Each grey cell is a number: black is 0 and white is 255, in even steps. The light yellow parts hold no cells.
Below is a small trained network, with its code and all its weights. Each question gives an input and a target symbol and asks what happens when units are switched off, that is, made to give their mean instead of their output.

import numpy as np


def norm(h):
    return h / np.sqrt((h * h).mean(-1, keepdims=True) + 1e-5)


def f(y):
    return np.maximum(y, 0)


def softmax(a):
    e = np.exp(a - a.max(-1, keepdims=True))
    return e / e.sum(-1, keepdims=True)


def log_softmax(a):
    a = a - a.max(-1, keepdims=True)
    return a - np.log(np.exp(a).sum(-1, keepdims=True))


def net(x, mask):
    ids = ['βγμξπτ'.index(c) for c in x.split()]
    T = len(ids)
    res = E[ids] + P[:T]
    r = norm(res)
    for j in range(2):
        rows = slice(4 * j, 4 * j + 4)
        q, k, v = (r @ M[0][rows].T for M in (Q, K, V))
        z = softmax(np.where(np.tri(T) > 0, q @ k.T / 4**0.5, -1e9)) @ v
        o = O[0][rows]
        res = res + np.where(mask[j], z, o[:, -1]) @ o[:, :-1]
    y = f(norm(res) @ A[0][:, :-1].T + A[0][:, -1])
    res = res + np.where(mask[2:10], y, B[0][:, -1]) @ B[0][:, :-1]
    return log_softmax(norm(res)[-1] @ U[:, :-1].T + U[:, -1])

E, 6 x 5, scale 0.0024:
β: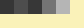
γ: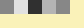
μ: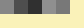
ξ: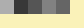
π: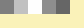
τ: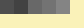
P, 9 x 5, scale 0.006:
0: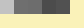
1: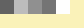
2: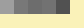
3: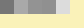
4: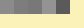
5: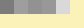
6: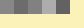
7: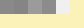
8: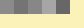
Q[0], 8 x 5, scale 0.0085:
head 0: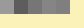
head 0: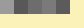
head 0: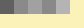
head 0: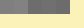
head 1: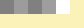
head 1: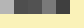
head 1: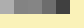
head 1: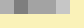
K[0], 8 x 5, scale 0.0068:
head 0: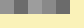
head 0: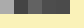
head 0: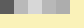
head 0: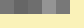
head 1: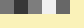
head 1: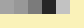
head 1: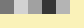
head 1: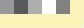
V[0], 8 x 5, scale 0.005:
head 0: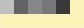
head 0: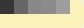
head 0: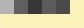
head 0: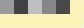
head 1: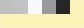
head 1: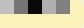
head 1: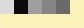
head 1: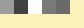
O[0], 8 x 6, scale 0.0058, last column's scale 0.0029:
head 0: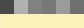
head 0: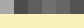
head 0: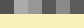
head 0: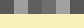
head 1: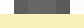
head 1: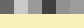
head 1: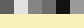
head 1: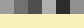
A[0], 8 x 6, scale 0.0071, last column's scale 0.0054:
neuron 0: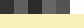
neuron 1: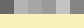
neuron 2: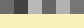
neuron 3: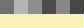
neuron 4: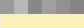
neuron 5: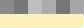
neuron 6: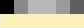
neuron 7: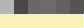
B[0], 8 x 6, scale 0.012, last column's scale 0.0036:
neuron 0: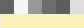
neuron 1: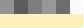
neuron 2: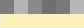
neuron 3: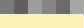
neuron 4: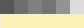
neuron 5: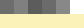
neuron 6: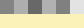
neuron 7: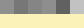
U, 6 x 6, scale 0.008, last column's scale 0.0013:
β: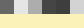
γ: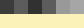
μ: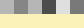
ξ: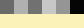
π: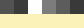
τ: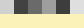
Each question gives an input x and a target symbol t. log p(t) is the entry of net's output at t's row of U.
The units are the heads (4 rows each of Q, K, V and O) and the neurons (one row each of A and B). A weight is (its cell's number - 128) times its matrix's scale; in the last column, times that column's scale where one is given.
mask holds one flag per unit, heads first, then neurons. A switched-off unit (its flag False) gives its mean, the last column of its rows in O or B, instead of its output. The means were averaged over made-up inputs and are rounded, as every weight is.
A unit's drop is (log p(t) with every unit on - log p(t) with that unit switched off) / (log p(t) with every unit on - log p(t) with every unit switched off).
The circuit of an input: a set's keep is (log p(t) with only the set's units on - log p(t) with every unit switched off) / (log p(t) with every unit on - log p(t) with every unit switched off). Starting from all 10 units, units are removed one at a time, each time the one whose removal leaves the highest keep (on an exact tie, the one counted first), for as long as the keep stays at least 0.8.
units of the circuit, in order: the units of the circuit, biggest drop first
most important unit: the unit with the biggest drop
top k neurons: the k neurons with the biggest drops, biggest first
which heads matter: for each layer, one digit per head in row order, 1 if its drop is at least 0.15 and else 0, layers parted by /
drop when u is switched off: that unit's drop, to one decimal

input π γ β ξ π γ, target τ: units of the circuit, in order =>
head 1; head 0
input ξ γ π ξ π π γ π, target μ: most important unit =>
head 1
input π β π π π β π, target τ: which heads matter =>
01
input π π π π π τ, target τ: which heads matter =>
00
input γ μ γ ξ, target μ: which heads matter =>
11
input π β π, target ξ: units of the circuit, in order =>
head 1; head 0; neuron 6
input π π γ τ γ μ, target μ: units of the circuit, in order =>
head 1; head 0
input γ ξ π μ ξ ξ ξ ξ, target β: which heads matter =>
01
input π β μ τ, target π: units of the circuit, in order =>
head 1; head 0; neuron 0; neuron 3
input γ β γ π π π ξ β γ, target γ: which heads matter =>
01
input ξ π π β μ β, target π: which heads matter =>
11
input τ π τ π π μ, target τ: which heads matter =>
00
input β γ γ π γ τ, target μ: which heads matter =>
01
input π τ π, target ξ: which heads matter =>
11
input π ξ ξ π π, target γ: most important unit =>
head 0
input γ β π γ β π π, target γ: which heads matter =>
01
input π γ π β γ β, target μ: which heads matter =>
01
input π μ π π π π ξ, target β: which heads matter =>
10
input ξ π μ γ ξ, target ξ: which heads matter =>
11
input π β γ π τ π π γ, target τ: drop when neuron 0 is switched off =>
0.1
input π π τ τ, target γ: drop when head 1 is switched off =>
1.4
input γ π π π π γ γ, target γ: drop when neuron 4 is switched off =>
0.2
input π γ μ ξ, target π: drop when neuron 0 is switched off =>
0.1
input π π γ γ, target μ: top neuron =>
neuron 6
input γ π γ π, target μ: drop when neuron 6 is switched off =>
0.0
